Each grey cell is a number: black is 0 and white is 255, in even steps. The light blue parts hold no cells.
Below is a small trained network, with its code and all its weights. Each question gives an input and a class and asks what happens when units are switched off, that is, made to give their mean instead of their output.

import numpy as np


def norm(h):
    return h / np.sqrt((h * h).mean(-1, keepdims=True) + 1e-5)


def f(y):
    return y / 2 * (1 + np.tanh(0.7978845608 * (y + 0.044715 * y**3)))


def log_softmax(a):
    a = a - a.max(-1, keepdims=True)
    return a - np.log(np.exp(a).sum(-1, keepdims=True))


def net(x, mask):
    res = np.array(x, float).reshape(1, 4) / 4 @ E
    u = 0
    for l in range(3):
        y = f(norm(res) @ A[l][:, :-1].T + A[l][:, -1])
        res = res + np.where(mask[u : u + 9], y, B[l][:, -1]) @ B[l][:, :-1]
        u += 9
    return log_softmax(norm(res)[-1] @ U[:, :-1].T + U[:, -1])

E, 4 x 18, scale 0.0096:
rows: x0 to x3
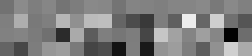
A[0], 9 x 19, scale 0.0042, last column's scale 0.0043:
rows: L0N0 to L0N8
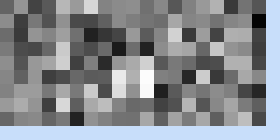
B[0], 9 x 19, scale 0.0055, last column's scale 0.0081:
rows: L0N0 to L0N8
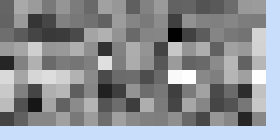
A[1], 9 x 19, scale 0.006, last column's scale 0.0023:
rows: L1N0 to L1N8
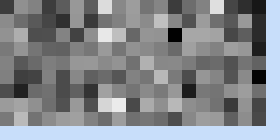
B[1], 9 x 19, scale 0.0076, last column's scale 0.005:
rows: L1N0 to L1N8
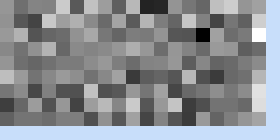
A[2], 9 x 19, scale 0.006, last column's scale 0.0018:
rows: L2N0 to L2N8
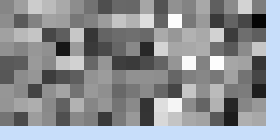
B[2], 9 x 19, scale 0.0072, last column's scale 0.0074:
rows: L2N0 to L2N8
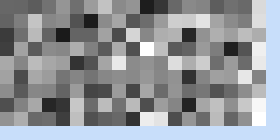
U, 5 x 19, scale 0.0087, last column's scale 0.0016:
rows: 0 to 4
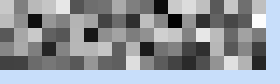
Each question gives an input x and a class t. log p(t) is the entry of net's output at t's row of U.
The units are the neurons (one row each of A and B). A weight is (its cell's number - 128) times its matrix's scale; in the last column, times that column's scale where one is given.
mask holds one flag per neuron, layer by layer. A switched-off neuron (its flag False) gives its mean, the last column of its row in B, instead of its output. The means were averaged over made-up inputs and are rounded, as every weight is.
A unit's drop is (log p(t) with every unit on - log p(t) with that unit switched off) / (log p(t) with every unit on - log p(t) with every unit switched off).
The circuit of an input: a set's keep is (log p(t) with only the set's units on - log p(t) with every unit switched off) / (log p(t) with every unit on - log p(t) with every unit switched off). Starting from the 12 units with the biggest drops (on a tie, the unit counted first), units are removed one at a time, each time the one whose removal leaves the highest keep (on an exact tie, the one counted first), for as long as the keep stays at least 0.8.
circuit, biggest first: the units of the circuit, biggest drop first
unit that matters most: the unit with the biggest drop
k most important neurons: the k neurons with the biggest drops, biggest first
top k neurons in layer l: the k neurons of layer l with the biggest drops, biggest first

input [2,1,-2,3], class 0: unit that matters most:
L0N3
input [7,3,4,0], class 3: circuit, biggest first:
(L0N5; L1N0)
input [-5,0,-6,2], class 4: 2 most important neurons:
(L0N5; L0N4)
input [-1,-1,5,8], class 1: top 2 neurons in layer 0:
(L0N5; L0N2)
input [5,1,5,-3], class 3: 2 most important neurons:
(L0N5; L0N3)
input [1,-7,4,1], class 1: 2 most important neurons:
(L0N2; L0N3)
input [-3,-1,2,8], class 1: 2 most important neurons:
(L0N2; L0N5)
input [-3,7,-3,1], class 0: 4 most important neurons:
(L0N2; L2N4; L0N3; L2N8)
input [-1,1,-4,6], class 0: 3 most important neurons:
(L0N3; L2N4; L2N7)
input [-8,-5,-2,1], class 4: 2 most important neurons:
(L0N2; L0N3)
